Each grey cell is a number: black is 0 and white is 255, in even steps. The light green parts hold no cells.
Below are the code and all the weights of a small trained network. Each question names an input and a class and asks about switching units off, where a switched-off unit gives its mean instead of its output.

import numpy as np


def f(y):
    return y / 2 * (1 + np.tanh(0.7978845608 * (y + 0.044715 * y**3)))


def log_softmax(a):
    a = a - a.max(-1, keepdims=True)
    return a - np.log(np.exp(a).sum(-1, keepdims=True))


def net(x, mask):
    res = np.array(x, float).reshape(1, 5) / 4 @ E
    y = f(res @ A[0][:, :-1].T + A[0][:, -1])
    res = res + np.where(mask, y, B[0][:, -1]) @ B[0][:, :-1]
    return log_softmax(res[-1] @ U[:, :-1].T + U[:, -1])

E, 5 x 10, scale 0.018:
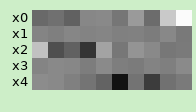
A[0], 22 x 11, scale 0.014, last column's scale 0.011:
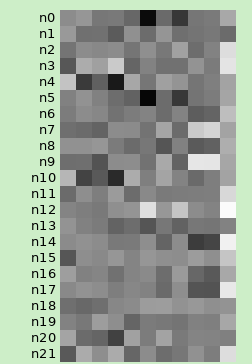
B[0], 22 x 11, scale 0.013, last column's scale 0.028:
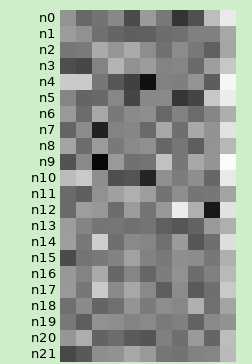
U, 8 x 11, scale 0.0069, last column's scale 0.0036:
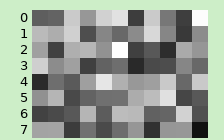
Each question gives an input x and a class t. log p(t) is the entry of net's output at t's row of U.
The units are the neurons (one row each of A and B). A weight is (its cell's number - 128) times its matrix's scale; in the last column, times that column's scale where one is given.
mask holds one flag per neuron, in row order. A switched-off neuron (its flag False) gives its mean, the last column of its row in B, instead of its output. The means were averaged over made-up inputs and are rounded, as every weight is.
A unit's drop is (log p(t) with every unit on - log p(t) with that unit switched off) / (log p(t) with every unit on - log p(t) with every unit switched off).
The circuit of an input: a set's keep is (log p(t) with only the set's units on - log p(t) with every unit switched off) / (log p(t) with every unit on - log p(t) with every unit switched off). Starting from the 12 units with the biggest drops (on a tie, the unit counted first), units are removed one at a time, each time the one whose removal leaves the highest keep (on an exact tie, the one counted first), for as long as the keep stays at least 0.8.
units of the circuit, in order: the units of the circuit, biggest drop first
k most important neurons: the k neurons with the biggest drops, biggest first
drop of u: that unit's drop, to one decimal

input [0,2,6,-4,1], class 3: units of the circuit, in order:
[n9]
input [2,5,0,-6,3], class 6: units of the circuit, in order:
[n4 n10]
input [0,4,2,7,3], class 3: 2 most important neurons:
[n9 n7]
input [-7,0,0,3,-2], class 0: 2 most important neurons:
[n4 n10]
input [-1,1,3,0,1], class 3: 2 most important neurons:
[n12 n9]
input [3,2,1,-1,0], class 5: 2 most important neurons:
[n5 n0]
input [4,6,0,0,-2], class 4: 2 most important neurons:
[n4 n10]
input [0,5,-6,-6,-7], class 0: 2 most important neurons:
[n9 n7]
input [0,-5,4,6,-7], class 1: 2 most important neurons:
[n9 n7]
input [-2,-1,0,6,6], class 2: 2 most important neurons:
[n4 n10]
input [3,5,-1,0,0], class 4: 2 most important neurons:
[n5 n0]
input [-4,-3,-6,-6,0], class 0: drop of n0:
0.1
